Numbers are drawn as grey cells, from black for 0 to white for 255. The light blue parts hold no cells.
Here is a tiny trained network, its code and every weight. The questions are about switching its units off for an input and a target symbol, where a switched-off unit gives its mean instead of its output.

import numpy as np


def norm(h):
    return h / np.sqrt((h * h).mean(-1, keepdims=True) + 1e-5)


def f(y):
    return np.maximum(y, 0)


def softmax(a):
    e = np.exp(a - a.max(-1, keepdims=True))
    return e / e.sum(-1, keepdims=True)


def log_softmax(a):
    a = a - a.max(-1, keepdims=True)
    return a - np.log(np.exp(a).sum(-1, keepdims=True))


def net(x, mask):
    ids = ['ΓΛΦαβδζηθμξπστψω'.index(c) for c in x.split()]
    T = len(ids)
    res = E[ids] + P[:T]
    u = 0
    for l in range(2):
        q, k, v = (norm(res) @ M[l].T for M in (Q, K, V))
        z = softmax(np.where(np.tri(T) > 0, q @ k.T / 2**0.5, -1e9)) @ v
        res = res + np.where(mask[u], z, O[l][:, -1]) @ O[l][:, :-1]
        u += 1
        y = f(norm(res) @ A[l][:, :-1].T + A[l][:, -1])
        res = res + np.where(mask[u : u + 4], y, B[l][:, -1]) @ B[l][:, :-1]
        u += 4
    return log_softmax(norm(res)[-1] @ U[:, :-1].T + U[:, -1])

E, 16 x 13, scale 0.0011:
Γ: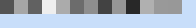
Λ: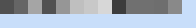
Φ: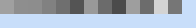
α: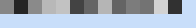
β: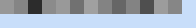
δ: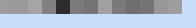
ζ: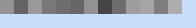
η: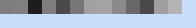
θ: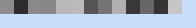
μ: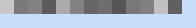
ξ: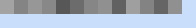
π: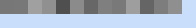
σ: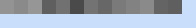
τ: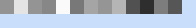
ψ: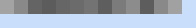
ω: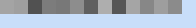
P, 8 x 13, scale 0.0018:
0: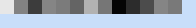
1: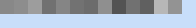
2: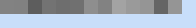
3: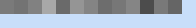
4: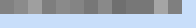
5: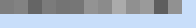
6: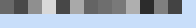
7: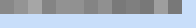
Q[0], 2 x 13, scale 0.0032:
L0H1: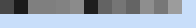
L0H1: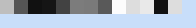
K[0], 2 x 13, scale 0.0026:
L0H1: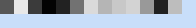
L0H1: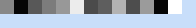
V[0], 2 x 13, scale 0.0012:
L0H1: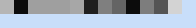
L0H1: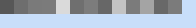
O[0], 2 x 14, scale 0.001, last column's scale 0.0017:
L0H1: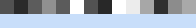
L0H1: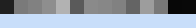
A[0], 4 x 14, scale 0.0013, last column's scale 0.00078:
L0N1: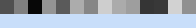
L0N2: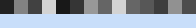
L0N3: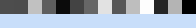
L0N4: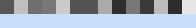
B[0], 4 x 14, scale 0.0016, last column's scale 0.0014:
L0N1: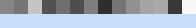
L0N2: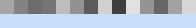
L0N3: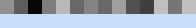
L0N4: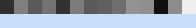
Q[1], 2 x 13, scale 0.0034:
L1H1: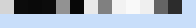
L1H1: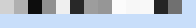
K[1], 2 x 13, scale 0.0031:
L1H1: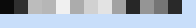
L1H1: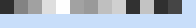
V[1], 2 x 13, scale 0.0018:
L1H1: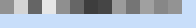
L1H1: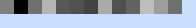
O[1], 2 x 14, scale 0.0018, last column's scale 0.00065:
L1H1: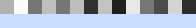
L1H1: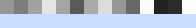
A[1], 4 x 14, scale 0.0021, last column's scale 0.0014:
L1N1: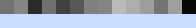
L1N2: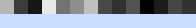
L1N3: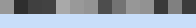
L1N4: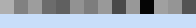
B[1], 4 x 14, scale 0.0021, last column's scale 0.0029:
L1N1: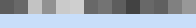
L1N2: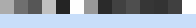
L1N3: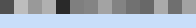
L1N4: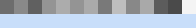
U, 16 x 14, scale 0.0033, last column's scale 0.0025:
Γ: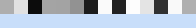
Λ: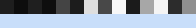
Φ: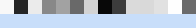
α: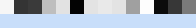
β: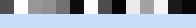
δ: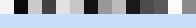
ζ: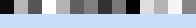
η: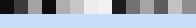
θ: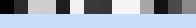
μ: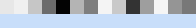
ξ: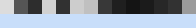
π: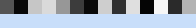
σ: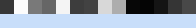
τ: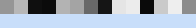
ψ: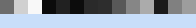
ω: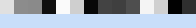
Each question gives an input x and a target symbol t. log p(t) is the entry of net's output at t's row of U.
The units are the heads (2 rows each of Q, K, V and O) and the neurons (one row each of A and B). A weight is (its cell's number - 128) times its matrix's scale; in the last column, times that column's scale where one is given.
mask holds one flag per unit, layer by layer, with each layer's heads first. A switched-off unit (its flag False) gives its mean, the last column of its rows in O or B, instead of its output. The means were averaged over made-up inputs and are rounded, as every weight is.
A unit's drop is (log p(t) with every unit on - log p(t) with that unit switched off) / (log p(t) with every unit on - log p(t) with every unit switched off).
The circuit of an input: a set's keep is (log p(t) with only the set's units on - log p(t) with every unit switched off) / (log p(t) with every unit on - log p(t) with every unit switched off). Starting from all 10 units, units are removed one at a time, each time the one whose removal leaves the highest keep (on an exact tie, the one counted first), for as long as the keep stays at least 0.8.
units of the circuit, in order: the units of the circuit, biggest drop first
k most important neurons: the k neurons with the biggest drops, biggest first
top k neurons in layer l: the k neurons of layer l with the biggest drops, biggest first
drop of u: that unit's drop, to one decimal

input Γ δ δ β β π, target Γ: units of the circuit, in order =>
[L1H1, L0N2, L1N2]
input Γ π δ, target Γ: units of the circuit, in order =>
[L1H1, L1N2]
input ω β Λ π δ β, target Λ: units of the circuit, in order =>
[L1H1]
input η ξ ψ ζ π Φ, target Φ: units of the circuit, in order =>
[L1N2, L1N4, L0N4, L1N1]
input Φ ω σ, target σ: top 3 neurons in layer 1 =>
[L1N2, L1N1, L1N3]
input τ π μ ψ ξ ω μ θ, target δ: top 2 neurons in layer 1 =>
[L1N2, L1N4]
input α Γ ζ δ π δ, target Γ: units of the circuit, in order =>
[L1H1, L1N2, L0N2]
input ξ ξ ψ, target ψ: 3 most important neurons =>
[L1N2, L0N1, L1N4]
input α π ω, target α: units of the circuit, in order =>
[L1H1, L1N2]
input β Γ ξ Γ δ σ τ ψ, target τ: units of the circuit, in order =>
[L1H1, L1N2]
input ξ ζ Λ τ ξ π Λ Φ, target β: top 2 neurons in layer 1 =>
[L1N2, L1N1]
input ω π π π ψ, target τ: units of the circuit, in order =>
[L1N2, L0N1]
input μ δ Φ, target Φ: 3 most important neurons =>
[L1N2, L1N4, L1N1]
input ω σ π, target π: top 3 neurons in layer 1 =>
[L1N2, L1N4, L1N1]
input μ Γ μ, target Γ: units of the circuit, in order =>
[L1H1]
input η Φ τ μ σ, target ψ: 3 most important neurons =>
[L1N2, L0N4, L1N4]
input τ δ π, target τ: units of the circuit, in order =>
[L1H1, L1N2, L0N3]
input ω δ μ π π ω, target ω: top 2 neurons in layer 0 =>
[L0N1, L0N4]
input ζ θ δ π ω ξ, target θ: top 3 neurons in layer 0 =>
[L0N1, L0N3, L0N2]
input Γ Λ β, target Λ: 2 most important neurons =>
[L0N1, L1N2]
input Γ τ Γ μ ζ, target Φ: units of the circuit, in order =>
[L1N2]
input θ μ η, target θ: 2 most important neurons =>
[L1N1, L0N1]
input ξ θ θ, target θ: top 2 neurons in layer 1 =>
[L1N3, L1N2]
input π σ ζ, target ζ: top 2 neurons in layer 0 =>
[L0N3, L0N4]
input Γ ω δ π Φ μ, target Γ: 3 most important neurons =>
[L1N2, L1N4, L0N1]
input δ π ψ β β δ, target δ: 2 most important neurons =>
[L1N1, L1N2]
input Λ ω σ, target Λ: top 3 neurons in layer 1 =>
[L1N2, L1N3, L1N4]
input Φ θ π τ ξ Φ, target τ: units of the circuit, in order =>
[L1H1]
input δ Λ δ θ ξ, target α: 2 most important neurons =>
[L1N2, L1N4]
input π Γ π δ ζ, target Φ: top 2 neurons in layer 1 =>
[L1N2, L1N4]
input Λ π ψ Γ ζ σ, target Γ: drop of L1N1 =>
0.0
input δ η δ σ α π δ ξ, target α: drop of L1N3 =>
0.1
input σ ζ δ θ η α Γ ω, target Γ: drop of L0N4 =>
0.3
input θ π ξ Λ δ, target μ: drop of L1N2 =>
1.0
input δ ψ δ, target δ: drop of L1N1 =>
0.8
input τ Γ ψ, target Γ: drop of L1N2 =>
0.2
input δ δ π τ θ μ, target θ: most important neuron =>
[L1N3]
